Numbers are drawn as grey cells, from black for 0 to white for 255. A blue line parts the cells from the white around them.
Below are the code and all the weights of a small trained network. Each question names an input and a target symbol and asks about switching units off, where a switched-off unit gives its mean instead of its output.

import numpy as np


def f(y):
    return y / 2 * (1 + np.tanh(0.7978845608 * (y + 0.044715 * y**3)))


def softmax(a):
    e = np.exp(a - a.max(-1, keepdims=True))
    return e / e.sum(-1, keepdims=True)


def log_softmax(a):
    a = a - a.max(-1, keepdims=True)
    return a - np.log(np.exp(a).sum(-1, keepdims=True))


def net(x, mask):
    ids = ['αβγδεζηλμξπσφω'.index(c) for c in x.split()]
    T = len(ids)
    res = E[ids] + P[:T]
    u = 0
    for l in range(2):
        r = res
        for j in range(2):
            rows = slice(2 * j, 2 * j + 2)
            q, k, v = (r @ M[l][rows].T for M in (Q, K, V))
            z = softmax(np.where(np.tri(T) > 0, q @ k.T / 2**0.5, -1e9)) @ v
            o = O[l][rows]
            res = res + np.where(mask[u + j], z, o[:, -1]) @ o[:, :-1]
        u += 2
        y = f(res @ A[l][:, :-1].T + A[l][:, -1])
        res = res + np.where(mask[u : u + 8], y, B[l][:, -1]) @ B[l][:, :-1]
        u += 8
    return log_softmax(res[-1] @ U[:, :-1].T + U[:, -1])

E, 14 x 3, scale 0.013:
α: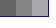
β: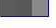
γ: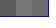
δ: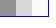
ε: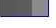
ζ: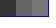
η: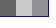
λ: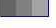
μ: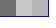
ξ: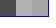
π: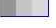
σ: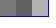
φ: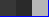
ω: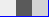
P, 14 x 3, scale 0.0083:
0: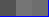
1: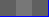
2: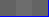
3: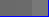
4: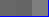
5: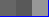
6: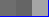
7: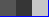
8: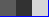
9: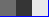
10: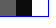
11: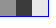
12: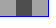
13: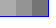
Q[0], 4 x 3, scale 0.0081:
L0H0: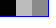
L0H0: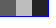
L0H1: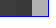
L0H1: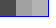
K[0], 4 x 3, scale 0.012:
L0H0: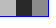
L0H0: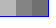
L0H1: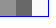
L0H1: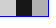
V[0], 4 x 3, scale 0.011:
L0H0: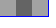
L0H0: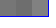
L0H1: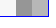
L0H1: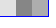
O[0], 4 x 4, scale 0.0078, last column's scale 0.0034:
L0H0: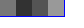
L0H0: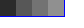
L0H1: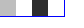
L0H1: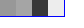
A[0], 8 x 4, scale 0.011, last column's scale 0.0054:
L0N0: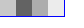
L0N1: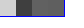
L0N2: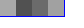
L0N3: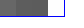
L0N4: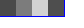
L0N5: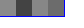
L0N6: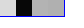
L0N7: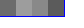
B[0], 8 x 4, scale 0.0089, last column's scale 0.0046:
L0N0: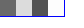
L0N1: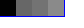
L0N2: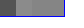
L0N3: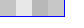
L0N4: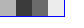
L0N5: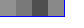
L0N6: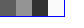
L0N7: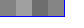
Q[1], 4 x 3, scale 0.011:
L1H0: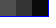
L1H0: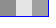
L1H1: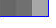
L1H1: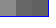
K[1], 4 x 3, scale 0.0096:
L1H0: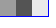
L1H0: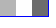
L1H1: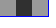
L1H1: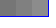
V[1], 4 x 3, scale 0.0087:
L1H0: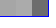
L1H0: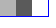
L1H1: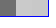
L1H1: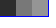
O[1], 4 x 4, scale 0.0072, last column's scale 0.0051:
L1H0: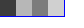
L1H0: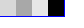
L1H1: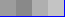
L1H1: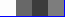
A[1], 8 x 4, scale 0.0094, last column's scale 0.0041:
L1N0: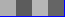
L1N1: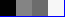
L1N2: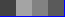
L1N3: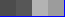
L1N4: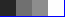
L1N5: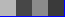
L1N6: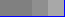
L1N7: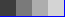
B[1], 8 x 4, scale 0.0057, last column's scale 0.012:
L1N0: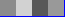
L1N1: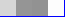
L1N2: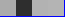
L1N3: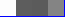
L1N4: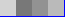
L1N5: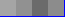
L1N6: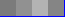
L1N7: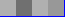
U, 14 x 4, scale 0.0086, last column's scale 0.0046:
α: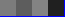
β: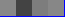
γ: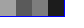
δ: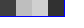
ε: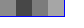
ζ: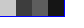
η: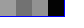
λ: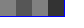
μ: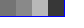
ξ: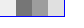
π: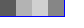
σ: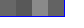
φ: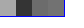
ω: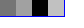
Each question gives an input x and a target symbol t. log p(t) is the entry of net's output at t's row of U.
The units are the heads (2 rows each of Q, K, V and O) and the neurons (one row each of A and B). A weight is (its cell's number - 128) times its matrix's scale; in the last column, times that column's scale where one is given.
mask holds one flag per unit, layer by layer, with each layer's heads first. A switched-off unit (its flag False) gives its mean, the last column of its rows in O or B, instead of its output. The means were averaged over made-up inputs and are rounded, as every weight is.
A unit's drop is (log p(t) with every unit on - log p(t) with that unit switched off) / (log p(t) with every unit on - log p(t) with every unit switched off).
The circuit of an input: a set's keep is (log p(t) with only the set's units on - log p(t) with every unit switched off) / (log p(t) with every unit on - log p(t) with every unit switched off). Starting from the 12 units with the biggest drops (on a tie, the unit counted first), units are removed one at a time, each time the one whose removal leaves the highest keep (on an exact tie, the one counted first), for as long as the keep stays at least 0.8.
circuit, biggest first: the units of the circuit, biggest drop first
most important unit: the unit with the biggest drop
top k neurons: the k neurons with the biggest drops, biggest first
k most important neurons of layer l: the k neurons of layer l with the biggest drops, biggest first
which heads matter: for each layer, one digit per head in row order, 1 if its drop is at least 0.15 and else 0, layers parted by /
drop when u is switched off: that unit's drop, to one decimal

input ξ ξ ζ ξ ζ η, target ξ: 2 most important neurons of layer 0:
L0N3, L0N4
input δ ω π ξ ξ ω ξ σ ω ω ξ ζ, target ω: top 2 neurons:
L0N1, L0N3
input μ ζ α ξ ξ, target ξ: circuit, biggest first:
L0H1, L1H0, L0N4, L1N3
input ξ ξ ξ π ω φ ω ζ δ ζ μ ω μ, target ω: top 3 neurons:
L0N0, L0N6, L0N1
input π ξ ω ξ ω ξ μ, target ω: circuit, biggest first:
L0H1
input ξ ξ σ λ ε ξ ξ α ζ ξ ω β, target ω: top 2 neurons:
L0N0, L0N6
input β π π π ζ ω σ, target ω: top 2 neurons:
L0N0, L0N6
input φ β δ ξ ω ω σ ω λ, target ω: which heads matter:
01 / 10
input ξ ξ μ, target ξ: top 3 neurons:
L0N6, L0N0, L0N4
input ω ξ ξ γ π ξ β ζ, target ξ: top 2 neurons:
L1N1, L1N4
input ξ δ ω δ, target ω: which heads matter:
01 / 00
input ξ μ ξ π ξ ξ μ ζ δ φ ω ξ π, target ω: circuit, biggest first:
L1H0, L0N0, L0N6
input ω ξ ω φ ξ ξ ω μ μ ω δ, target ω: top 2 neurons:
L0N3, L0N1
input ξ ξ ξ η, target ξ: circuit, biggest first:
L0H1, L1H0, L1H1
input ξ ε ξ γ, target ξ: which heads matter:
11 / 10
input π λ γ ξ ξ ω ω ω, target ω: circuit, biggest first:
L0N0, L0N6
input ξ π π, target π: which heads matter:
00 / 10
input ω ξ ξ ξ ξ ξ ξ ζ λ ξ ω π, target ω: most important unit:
L1H0
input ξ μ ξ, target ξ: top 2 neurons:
L0N6, L0N0
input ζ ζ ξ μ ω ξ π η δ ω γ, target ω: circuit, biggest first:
L0H1
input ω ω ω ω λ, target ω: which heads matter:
11 / 10
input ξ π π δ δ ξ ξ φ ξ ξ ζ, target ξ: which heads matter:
01 / 10
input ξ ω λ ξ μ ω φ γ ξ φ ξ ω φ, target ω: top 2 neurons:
L0N3, L0N0
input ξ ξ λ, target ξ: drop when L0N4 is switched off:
0.2
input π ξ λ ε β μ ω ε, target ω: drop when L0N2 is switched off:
0.0
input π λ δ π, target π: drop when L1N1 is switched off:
0.1
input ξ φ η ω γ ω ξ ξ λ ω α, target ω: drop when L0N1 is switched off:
0.1
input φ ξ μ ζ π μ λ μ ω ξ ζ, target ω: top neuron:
L0N3
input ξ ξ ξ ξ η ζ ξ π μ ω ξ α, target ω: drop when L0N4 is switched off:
-0.1
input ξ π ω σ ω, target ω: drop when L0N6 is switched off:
0.3
